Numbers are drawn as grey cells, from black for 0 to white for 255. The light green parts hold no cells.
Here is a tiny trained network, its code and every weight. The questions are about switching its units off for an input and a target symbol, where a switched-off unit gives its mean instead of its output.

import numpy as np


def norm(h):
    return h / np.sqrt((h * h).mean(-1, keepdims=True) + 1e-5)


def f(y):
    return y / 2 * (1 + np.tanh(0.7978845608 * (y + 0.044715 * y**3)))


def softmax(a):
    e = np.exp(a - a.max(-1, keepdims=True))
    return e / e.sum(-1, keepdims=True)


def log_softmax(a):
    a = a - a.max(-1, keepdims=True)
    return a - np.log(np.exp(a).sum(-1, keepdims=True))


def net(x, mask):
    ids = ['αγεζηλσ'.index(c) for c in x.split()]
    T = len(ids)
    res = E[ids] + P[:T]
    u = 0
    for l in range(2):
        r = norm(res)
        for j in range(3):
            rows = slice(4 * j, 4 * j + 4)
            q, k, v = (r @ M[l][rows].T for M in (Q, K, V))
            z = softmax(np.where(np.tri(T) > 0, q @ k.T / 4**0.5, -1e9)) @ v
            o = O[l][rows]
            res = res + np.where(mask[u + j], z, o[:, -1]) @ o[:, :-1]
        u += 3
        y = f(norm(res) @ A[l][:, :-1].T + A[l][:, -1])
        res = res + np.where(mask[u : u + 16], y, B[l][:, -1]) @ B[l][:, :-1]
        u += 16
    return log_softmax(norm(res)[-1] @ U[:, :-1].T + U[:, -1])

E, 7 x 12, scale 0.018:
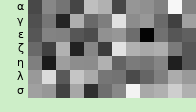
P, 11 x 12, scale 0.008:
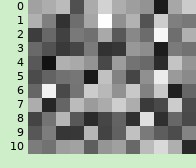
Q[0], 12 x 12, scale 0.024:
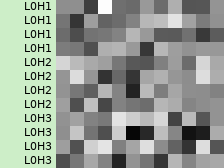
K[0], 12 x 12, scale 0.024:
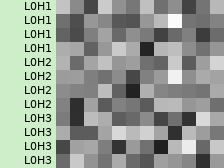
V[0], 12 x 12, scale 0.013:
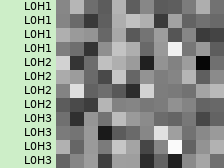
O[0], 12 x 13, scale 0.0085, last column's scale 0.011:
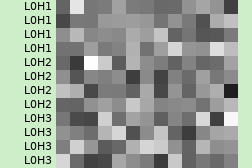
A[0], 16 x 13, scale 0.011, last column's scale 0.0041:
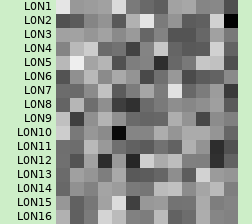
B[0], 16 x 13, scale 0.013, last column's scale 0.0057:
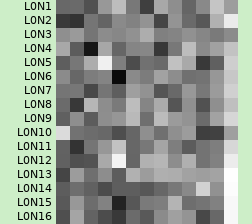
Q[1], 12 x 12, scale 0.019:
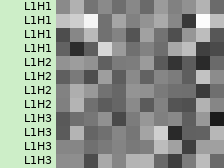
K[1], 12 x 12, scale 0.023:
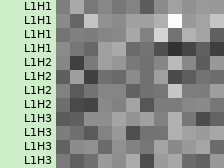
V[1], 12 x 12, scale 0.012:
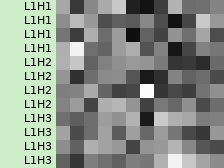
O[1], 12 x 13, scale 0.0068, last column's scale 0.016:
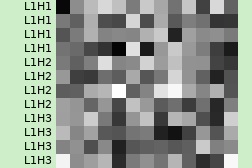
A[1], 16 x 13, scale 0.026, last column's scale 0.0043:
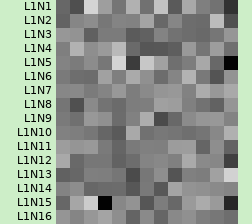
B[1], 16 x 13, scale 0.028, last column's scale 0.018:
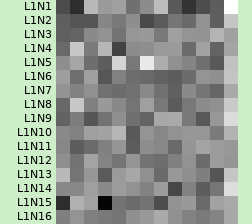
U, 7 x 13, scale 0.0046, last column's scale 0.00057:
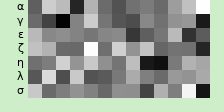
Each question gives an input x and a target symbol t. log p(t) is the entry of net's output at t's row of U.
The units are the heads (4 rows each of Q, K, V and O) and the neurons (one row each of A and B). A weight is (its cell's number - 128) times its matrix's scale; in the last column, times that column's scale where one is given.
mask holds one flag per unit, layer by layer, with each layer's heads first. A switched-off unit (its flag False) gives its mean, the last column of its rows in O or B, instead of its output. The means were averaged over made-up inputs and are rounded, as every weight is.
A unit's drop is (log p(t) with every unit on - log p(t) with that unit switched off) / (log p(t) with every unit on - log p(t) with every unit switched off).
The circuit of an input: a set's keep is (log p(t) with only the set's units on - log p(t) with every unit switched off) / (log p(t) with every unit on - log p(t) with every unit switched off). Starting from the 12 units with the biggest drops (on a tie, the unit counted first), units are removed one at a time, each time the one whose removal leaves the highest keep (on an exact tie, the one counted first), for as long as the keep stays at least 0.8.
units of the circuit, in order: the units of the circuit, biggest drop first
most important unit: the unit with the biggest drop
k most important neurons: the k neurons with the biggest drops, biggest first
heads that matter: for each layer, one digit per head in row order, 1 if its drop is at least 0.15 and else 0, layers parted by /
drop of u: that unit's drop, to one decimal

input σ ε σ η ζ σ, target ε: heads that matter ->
101 / 100
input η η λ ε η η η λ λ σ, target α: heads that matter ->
101 / 101
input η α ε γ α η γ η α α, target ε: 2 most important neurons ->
L1N1; L0N13
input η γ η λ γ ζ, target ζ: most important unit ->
L0N12
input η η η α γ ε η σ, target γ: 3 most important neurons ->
L0N1; L0N9; L1N1
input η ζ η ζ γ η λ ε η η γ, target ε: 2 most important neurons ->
L1N1; L1N6
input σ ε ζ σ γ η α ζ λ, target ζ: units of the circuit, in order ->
L0H3; L1N1
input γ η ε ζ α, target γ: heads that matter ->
101 / 010
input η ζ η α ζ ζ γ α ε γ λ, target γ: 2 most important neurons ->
L1N1; L0N1
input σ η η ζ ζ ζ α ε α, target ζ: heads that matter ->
011 / 011
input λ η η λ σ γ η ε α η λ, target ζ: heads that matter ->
111 / 011
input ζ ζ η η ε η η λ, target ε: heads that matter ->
011 / 100
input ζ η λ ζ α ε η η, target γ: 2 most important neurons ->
L1N1; L1N14
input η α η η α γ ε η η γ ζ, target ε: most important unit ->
L0H1
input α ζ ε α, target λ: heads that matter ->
101 / 110
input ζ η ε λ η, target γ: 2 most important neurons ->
L1N1; L0N9
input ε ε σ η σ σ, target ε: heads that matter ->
101 / 010
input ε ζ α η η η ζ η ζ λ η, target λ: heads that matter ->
011 / 000
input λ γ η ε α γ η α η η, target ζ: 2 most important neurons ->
L1N1; L0N5
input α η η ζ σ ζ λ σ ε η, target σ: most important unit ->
L0H3
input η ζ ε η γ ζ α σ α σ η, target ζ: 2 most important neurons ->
L1N1; L1N8
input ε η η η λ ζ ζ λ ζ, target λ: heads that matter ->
111 / 110
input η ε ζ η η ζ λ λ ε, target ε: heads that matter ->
000 / 010
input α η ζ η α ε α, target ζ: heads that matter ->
001 / 011
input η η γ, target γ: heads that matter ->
000 / 000
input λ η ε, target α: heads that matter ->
001 / 100
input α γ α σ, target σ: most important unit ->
L0H2
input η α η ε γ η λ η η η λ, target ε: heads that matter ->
101 / 100
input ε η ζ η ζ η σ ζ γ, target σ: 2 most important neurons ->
L0N4; L1N1
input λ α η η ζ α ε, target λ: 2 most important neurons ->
L1N1; L1N3
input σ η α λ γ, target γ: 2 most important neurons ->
L1N2; L1N1
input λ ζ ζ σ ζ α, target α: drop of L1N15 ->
0.2
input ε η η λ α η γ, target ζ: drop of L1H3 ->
0.1
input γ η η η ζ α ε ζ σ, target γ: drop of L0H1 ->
0.3
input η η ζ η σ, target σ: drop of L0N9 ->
0.0
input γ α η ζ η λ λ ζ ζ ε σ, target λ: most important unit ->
L0H3
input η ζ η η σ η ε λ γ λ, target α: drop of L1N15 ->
0.1
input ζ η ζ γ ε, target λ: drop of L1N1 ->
0.4
